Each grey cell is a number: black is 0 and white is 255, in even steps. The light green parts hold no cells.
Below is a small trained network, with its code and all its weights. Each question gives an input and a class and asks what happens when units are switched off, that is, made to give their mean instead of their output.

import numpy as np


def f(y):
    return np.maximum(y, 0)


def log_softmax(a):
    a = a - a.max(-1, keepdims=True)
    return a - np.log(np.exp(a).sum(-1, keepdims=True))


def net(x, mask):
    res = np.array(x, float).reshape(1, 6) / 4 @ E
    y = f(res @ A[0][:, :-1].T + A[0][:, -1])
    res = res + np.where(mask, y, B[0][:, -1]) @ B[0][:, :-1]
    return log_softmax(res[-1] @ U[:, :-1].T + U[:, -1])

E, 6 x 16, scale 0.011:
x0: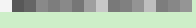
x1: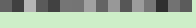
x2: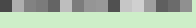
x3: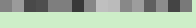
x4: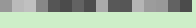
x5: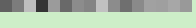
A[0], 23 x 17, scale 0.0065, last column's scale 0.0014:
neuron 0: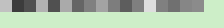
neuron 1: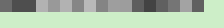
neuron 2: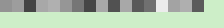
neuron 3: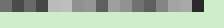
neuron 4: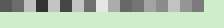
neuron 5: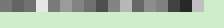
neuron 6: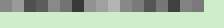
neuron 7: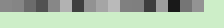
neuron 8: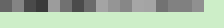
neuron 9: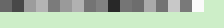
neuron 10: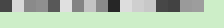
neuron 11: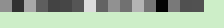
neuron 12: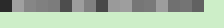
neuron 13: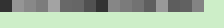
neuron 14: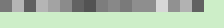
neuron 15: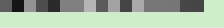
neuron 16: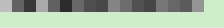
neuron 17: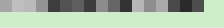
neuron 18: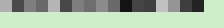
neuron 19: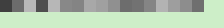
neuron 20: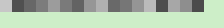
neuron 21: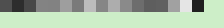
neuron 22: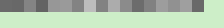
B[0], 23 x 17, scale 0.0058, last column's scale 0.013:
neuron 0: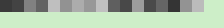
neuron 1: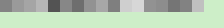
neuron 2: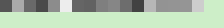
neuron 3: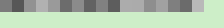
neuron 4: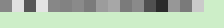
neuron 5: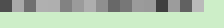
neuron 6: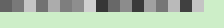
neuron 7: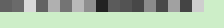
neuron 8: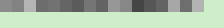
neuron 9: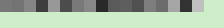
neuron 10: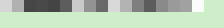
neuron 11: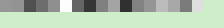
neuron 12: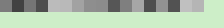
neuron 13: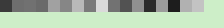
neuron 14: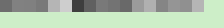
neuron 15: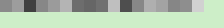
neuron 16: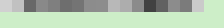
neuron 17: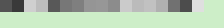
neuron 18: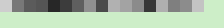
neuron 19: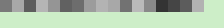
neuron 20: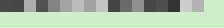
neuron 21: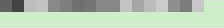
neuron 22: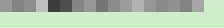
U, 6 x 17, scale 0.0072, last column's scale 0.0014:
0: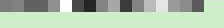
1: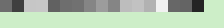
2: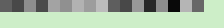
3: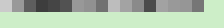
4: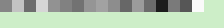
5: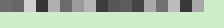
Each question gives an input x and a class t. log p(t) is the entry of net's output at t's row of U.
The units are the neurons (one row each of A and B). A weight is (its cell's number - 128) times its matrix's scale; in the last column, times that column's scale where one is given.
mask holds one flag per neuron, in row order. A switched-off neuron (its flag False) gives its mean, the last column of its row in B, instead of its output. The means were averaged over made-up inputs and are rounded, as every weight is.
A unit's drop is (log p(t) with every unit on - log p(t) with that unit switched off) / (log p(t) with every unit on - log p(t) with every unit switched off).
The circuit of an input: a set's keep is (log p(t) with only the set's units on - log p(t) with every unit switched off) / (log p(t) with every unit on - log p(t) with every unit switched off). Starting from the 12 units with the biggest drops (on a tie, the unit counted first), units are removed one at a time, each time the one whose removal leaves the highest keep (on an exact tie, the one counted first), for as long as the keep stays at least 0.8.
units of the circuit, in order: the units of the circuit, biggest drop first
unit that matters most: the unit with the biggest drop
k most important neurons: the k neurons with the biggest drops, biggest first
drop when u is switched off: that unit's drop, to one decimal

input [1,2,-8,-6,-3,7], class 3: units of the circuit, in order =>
(neuron 18)
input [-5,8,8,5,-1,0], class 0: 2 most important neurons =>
(neuron 11; neuron 15)
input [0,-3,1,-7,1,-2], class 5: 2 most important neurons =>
(neuron 9; neuron 11)
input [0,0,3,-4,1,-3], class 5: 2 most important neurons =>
(neuron 4; neuron 9)
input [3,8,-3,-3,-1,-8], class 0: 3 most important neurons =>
(neuron 11; neuron 15; neuron 4)
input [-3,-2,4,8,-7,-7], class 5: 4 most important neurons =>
(neuron 7; neuron 6; neuron 17; neuron 4)
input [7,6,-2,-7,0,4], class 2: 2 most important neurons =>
(neuron 20; neuron 0)
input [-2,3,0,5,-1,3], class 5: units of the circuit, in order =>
(neuron 7; neuron 6)
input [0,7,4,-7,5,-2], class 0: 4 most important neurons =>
(neuron 11; neuron 15; neuron 7; neuron 6)
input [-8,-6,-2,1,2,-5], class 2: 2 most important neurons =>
(neuron 13; neuron 11)
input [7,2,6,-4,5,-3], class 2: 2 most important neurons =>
(neuron 0; neuron 20)
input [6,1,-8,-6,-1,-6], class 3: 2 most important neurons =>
(neuron 18; neuron 16)
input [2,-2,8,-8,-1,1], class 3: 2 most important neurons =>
(neuron 10; neuron 7)
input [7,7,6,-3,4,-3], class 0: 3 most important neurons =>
(neuron 11; neuron 15; neuron 13)
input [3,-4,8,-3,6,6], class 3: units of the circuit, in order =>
(neuron 10)
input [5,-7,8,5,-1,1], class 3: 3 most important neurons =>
(neuron 10; neuron 11; neuron 15)
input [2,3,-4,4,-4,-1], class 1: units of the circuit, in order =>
(neuron 21; neuron 1)
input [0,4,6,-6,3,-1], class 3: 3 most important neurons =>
(neuron 10; neuron 7; neuron 6)
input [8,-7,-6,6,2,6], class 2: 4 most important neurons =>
(neuron 20; neuron 0; neuron 11; neuron 15)
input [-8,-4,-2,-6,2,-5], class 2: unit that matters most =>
neuron 13
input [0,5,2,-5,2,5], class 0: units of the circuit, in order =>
(neuron 11; neuron 15)
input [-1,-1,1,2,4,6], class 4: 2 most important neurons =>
(neuron 4; neuron 21)
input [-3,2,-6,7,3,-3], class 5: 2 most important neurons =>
(neuron 7; neuron 6)
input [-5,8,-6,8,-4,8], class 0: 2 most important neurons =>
(neuron 11; neuron 15)
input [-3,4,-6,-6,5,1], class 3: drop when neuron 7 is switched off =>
0.2
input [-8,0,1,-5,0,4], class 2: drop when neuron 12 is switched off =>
0.1
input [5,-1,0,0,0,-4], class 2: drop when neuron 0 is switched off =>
0.3
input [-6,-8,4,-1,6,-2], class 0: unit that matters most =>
neuron 2
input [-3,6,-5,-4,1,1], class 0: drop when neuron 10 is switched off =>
0.2
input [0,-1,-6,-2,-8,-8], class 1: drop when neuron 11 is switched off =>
0.0
